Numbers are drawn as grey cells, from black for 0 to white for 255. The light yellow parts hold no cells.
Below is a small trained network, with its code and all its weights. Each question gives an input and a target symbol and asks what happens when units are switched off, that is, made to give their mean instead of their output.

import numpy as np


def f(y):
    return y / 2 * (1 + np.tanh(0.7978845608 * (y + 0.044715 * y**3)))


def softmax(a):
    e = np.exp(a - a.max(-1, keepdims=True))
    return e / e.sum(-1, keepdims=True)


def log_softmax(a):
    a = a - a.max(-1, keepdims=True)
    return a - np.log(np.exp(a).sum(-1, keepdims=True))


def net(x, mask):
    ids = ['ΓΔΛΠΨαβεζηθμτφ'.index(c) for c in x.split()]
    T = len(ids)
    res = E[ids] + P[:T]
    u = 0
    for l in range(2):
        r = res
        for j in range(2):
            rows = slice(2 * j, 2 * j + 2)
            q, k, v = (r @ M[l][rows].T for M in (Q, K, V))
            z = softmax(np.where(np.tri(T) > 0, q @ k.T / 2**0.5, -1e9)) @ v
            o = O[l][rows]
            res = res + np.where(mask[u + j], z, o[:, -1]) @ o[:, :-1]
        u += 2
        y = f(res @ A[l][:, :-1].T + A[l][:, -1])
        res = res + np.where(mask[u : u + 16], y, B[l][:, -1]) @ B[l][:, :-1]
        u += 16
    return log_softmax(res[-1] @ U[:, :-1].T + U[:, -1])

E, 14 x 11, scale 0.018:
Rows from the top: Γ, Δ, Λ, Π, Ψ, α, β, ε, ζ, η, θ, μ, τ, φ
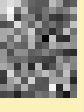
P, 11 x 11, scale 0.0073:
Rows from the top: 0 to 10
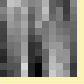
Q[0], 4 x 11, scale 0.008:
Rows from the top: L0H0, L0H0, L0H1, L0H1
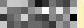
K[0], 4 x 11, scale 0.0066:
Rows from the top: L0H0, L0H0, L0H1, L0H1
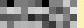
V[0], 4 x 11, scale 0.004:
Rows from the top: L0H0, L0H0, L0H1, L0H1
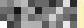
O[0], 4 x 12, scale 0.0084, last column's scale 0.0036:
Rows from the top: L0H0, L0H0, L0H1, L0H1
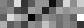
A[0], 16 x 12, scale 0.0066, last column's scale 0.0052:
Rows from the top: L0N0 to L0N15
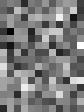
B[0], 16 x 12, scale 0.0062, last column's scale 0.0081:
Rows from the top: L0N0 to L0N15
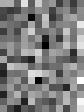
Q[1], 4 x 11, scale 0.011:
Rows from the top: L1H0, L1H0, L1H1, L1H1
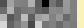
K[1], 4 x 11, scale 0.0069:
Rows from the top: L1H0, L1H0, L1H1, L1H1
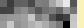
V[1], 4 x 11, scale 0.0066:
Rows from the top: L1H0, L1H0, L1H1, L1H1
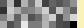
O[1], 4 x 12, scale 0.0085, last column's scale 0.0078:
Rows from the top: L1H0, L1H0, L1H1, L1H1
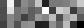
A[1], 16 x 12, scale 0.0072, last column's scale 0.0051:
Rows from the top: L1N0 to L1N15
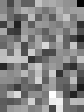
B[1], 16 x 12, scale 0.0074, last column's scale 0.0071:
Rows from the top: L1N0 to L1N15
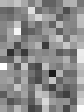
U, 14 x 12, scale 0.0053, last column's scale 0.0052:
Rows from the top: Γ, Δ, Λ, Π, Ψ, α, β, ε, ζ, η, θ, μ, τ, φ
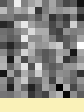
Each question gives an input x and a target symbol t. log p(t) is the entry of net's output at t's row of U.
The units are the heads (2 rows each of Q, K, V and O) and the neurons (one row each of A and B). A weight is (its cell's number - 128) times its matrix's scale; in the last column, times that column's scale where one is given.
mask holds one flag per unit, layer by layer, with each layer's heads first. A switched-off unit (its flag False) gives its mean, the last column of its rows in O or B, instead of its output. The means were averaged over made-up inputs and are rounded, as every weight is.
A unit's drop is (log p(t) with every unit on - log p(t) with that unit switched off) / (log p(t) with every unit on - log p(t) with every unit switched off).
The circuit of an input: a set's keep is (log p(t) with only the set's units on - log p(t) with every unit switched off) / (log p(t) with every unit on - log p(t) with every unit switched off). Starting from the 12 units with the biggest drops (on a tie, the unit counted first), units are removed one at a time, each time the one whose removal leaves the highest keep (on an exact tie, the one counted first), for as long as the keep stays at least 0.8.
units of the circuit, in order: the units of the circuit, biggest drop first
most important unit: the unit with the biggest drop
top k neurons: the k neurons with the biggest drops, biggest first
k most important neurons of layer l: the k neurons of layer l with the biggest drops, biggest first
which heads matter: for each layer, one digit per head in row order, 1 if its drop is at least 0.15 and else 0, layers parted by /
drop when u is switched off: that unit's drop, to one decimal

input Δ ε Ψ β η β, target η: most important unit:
L1H1
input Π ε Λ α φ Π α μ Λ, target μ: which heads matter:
00 / 11
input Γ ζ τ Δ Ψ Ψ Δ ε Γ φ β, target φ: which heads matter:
01 / 10
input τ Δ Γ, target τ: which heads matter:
00 / 11
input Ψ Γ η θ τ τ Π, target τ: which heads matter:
01 / 11
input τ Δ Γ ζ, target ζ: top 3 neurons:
[L1N7 L0N6 L0N14]
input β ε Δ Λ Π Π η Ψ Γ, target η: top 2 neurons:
[L0N9 L0N6]
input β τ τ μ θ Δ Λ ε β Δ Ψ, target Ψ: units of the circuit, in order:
[L1N2 L0N10]
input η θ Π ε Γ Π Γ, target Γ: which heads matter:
00 / 00
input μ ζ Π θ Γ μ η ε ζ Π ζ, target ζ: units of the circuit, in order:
[L1H1 L1N7 L0H0 L0N14]
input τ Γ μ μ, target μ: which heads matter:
00 / 10
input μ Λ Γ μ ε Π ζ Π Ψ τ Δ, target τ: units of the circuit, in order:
[L1H1 L0H1]
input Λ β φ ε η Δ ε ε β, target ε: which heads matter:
00 / 01
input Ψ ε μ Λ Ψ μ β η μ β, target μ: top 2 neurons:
[L1N15 L0N2]
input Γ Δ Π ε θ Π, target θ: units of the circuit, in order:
[L1H0]
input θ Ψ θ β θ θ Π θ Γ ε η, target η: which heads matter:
10 / 11
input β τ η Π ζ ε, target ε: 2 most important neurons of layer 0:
[L0N7 L0N6]
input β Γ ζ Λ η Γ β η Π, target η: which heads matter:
10 / 01
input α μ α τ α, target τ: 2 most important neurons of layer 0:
[L0N11 L0N3]
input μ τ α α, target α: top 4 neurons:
[L0N7 L1N13 L1N9 L0N14]
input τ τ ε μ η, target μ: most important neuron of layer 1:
[L1N15]
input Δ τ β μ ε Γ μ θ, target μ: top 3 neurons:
[L0N2 L1N15 L1N3]
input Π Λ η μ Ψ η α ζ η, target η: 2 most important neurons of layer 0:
[L0N9 L0N6]
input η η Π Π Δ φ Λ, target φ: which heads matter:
10 / 10
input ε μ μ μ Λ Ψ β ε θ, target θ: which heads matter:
01 / 10
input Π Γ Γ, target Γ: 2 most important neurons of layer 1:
[L1N13 L1N8]
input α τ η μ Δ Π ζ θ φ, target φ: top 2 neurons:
[L0N15 L0N6]
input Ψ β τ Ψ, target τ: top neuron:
[L1N7]
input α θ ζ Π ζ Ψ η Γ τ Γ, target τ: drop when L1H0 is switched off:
0.3
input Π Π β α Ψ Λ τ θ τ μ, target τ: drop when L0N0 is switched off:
0.1
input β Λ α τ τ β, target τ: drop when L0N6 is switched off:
0.0
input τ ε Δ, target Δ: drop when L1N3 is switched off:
-0.1
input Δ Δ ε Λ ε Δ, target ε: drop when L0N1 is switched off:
-0.1
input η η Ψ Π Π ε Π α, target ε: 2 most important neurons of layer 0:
[L0N7 L0N11]
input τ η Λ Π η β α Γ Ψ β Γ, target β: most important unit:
L0H0
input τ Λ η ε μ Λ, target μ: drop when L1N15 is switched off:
0.4
